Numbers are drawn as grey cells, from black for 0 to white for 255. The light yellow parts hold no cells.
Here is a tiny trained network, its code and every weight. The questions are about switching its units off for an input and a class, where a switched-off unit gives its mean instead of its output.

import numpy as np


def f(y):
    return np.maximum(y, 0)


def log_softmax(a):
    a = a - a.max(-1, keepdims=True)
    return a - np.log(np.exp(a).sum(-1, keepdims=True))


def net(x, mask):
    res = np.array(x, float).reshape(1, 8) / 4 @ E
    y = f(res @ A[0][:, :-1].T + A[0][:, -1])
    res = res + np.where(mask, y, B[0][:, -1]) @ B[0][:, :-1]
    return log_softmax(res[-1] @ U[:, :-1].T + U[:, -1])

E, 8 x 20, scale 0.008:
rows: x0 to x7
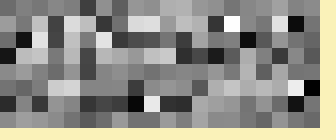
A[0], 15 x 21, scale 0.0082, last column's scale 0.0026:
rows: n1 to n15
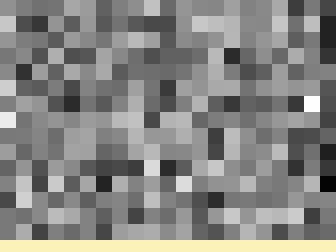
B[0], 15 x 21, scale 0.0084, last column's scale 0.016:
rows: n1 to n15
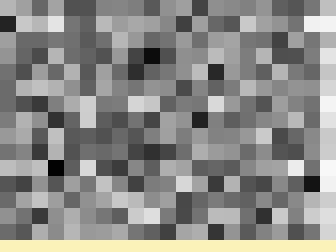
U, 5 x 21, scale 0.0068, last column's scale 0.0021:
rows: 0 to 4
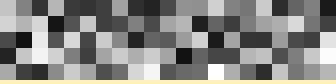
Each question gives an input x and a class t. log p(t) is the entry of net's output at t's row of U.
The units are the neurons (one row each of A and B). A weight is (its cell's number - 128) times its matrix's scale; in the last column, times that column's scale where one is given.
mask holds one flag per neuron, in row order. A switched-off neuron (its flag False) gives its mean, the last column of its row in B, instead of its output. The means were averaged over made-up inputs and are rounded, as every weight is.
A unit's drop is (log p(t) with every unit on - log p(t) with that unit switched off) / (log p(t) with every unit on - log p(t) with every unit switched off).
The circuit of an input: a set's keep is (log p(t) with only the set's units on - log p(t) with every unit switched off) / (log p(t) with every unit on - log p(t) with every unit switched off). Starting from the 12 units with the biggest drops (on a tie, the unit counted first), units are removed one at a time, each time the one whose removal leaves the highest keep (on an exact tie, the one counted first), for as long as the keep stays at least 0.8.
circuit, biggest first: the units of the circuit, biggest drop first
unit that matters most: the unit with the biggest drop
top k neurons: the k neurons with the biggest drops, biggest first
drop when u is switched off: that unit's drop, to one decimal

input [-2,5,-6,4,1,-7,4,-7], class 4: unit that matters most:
n7
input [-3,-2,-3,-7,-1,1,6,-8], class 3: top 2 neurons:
n2, n6
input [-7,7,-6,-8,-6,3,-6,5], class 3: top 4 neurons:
n2, n6, n4, n11
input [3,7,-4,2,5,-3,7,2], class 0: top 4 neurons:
n10, n9, n8, n1
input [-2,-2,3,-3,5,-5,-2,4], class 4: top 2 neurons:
n7, n12
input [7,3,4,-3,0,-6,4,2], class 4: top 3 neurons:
n7, n12, n8
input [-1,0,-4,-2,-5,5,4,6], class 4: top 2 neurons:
n14, n8
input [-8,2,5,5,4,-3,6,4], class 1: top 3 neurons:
n11, n2, n12
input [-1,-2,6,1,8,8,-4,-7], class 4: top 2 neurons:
n14, n12
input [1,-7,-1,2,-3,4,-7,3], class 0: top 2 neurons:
n4, n11
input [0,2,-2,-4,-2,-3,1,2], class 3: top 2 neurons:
n2, n14
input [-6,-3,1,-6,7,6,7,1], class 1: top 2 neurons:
n11, n7
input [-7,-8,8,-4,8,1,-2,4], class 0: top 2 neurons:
n4, n12
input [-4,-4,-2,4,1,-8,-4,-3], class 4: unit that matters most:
n7
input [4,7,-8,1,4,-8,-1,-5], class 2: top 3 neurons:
n12, n15, n14
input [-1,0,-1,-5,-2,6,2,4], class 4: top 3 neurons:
n14, n13, n9
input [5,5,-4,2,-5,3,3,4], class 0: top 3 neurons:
n9, n10, n1
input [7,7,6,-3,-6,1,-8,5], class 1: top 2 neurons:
n8, n4
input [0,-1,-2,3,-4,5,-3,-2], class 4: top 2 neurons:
n11, n2
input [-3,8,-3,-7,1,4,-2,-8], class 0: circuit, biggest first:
n10
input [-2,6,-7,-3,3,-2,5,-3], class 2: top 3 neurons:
n12, n15, n4
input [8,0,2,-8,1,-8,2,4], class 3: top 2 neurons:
n2, n6
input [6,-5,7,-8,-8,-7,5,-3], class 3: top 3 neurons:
n2, n12, n6
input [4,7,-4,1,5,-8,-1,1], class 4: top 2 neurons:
n7, n4
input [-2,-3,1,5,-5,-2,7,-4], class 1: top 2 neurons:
n11, n2
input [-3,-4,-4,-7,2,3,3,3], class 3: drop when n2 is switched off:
0.9
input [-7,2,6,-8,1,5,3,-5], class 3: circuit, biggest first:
n2
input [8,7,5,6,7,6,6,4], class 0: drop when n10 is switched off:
0.4
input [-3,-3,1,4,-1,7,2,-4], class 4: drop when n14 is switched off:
0.5
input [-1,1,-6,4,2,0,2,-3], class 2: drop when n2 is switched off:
0.1
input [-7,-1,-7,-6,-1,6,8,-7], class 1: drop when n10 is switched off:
0.0
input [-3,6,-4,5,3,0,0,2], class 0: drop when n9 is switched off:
0.2
